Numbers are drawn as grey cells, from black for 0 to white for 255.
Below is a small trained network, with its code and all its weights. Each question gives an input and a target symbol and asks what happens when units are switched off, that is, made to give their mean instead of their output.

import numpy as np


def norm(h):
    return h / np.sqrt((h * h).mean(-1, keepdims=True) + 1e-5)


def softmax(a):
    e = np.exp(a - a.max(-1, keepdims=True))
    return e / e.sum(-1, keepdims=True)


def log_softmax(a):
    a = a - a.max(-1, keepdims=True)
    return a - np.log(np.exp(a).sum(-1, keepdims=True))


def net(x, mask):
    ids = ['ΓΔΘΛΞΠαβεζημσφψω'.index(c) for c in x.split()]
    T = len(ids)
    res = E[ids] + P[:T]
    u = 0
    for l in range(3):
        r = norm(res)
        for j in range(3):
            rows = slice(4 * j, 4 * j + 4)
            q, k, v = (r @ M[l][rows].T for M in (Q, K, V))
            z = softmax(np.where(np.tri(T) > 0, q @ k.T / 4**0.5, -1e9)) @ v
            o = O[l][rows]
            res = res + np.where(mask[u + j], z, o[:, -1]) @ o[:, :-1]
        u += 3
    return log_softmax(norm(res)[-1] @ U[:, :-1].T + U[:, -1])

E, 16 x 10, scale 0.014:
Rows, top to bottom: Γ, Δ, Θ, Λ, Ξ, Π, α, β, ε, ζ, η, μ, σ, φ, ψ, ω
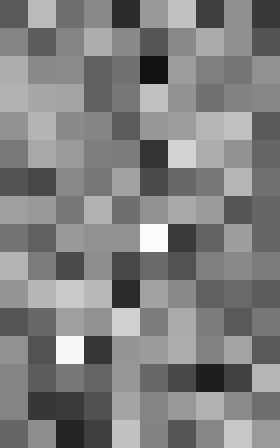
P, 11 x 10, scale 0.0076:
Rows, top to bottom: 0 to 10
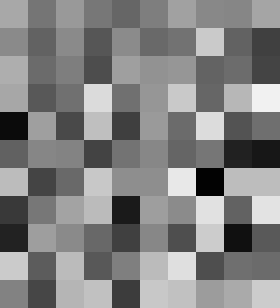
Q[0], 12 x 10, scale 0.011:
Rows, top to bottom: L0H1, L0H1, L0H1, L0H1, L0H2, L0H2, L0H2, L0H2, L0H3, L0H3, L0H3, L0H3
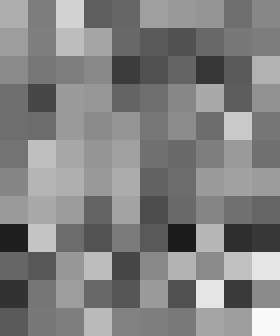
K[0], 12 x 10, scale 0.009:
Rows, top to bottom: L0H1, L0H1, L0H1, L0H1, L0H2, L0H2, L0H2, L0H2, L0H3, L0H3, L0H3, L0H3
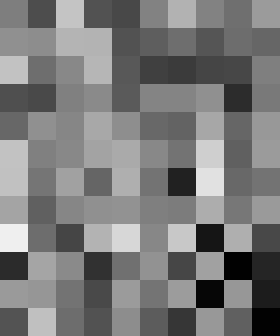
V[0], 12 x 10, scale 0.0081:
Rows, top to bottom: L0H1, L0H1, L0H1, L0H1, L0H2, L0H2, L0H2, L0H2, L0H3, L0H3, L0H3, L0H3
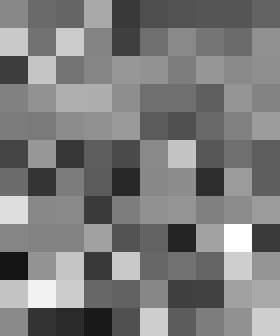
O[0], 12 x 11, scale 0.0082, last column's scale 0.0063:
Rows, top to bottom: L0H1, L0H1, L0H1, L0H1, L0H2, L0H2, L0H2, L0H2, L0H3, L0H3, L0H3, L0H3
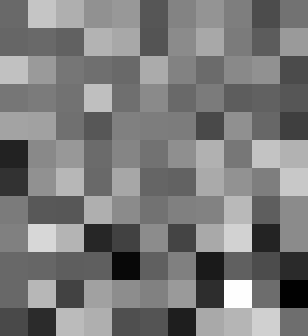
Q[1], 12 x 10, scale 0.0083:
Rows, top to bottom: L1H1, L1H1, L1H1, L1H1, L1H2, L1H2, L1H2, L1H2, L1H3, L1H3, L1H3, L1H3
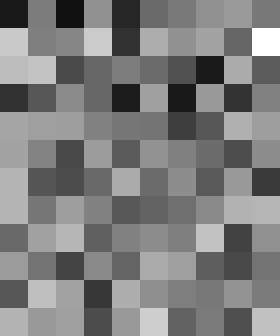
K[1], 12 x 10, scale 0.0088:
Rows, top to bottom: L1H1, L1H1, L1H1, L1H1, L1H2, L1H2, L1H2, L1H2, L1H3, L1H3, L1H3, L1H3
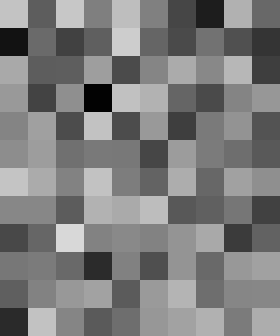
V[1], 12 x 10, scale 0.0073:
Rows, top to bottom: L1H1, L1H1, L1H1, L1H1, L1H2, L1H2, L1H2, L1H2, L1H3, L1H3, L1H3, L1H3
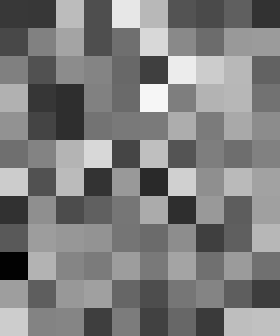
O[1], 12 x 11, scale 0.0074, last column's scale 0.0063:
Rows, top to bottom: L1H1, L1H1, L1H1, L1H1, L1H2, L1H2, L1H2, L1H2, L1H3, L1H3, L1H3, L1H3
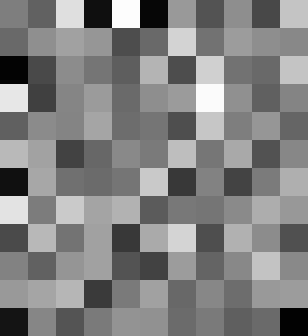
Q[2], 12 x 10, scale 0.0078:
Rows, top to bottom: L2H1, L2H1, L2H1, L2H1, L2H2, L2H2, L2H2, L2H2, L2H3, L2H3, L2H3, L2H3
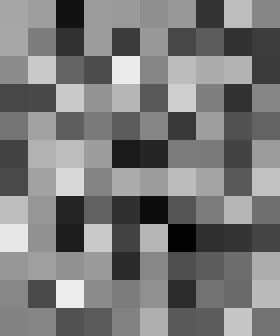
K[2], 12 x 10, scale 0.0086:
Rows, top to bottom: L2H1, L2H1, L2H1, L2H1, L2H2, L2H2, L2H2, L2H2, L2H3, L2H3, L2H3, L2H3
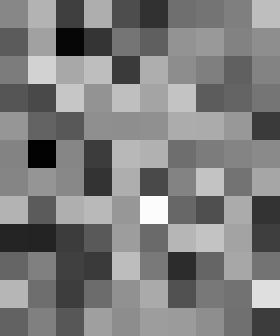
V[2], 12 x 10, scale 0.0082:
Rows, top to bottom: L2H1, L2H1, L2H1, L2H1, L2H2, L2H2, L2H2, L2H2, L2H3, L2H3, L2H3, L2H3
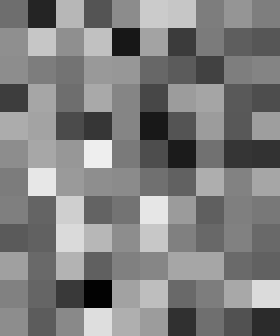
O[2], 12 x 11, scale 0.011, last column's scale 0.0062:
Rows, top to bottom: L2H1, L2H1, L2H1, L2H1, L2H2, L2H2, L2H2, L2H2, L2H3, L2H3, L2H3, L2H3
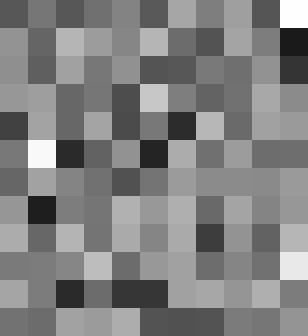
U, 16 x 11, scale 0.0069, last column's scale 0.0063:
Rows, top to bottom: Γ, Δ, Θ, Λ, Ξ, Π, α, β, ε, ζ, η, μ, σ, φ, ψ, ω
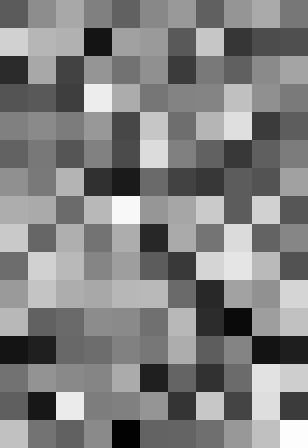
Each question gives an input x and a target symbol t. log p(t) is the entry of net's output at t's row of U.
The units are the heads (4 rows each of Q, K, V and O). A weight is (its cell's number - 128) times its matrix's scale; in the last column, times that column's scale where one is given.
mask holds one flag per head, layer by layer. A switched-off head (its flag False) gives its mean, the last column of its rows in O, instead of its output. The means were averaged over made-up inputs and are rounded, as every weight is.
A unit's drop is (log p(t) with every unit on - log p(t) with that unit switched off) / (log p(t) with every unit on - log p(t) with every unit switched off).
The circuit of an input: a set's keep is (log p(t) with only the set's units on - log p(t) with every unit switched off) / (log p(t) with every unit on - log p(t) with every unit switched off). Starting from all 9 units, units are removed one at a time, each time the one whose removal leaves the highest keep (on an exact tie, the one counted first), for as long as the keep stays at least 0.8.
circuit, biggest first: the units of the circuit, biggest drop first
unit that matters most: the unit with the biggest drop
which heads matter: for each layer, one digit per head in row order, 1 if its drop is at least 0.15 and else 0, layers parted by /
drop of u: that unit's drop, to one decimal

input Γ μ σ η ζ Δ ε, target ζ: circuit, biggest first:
L0H3
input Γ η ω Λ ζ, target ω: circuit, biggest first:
L2H3; L0H3
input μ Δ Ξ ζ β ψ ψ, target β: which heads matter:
001 / 000 / 000
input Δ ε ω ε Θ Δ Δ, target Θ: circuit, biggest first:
L2H2; L1H1
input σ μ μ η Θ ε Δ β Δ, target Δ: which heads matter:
001 / 001 / 000
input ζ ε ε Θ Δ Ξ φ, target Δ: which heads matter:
001 / 000 / 000
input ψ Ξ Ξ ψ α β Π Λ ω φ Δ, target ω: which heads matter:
101 / 000 / 001
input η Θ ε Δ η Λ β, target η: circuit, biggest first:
L0H3; L2H1
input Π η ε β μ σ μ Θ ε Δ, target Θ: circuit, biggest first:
L0H3; L1H1; L2H2
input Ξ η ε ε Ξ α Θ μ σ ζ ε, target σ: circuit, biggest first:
L0H3; L2H1
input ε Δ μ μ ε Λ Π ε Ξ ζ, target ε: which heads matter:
001 / 010 / 000
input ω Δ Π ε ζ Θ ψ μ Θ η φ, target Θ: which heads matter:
001 / 000 / 010
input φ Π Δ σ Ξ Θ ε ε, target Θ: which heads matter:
101 / 010 / 010
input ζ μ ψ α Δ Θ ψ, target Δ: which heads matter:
001 / 000 / 000
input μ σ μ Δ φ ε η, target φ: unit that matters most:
L1H1
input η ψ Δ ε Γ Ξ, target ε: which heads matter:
001 / 010 / 000
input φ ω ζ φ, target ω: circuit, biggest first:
L2H3; L0H1
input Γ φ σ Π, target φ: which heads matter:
001 / 100 / 000
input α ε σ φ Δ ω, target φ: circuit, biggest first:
L0H3; L1H1
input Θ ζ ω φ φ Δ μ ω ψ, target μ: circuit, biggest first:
L0H3
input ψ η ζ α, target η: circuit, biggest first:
L0H3; L2H3
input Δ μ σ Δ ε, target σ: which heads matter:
001 / 100 / 000
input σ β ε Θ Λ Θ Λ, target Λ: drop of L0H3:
0.4
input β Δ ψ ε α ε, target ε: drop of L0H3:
0.2
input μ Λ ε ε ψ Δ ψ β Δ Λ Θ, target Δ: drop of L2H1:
0.0
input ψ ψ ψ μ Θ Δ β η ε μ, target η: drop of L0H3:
1.1
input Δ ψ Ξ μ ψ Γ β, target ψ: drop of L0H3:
0.5
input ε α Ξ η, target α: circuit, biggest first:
L0H3
